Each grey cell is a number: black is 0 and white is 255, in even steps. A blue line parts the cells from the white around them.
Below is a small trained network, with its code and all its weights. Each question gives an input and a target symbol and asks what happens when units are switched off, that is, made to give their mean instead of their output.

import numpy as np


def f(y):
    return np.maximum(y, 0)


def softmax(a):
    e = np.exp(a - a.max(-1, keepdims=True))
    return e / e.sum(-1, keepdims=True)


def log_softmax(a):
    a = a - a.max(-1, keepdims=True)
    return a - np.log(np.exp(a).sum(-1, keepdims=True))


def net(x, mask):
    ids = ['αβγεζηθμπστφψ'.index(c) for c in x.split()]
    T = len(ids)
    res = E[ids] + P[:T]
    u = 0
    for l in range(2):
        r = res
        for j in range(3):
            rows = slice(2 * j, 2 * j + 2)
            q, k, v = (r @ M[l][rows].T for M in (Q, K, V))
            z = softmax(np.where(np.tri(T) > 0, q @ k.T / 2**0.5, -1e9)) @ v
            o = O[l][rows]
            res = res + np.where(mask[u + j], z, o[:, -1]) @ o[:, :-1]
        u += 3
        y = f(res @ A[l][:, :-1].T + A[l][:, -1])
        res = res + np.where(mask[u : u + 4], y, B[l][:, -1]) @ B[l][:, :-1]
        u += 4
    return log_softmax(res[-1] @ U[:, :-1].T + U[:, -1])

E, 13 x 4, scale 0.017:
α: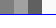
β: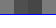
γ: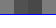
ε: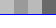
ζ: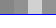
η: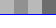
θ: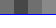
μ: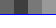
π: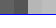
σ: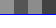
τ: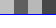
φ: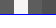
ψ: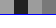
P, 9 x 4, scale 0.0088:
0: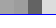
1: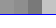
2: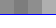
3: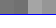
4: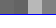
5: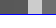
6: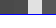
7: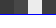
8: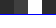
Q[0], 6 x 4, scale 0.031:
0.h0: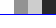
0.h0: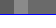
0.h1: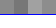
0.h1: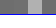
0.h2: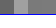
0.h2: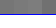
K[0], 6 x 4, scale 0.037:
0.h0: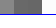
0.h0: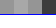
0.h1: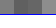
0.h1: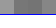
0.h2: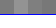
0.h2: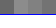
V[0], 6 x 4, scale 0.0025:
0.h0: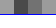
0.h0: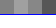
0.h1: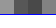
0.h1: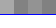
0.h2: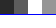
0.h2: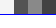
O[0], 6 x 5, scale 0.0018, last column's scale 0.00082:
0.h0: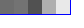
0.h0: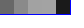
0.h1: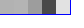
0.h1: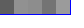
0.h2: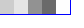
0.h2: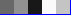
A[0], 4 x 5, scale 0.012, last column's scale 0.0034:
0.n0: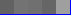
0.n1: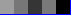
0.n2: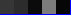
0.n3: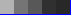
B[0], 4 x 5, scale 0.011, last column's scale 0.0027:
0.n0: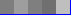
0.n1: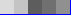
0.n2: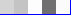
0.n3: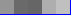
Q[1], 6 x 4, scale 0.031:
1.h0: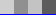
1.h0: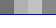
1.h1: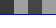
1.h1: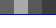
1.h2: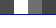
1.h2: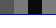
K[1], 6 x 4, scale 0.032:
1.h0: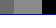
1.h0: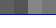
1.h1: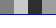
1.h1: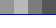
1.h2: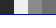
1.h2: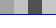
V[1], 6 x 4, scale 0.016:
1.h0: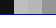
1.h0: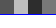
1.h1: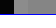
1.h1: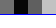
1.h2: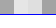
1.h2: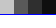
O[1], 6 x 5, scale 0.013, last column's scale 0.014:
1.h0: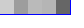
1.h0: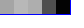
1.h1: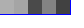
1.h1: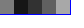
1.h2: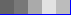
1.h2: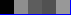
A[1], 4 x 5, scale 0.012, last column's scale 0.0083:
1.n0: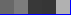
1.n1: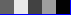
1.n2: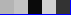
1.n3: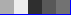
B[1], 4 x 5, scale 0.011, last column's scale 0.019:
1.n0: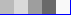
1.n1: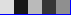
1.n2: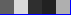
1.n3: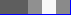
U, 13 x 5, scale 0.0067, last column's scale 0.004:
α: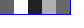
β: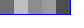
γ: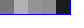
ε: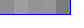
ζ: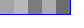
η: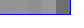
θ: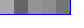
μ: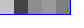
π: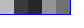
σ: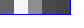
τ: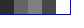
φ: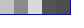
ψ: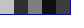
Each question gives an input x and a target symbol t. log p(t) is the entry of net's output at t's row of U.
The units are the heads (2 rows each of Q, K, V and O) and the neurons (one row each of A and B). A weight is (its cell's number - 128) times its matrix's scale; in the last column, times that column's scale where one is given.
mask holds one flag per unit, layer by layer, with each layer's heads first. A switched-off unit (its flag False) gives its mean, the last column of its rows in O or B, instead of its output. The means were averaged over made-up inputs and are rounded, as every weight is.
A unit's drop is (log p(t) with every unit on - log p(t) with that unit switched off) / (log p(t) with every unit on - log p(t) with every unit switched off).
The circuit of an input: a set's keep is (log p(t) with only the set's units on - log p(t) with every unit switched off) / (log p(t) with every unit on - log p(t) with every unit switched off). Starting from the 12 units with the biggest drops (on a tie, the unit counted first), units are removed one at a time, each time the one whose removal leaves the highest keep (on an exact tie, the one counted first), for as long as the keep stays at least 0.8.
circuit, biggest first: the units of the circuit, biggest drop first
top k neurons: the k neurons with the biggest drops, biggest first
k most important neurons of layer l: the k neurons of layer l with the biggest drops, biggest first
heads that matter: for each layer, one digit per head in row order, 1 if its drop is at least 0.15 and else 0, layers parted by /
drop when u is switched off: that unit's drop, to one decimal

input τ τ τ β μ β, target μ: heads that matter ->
000 / 001
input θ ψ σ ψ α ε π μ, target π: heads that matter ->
000 / 110
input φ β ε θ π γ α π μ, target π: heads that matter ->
000 / 010
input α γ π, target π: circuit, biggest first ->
1.h1, 0.n2
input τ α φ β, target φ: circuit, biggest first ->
1.h0, 0.n2
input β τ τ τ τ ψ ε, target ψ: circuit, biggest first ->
1.h2, 1.h1
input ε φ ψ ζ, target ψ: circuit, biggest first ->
1.h1, 1.h2, 0.n2
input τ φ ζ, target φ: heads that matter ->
001 / 100
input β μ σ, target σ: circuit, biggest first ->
1.n0, 1.h2, 0.n2
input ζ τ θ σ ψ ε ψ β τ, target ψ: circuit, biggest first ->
0.n3, 0.n2, 1.h2
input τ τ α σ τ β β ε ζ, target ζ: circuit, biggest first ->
1.h1, 1.h2
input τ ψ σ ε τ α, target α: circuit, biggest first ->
1.h1, 1.n2
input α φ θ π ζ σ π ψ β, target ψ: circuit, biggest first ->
1.h2, 0.n2
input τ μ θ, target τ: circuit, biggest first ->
0.n2, 1.h0
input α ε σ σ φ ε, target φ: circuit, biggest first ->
1.h0, 0.n3
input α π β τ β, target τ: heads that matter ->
000 / 010
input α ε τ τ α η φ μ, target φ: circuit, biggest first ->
0.n2, 1.h0
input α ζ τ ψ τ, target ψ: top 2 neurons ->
0.n2, 1.n0
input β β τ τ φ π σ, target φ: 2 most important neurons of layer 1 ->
1.n2, 1.n0
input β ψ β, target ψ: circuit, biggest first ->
0.n2, 1.h1, 1.h2
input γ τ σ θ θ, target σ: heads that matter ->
000 / 101
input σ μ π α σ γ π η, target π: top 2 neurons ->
0.n3, 0.n2
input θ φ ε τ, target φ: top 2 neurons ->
0.n3, 0.n2
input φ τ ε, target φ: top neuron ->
0.n3
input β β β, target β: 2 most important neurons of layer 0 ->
0.n2, 0.n1
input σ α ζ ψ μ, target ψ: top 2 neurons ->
0.n2, 1.n0
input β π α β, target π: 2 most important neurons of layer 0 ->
0.n2, 0.n1
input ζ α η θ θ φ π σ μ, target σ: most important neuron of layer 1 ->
1.n0
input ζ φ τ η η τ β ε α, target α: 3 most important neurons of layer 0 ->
0.n2, 0.n0, 0.n1
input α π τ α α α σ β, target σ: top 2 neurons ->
0.n2, 1.n0
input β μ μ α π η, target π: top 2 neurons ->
0.n2, 1.n0
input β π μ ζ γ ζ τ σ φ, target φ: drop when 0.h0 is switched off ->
0.0
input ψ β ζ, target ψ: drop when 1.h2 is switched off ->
0.5
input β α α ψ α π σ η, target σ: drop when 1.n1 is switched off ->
0.1
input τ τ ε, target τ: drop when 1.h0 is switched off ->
0.1
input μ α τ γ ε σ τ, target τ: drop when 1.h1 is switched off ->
0.2
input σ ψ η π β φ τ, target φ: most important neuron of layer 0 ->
0.n3
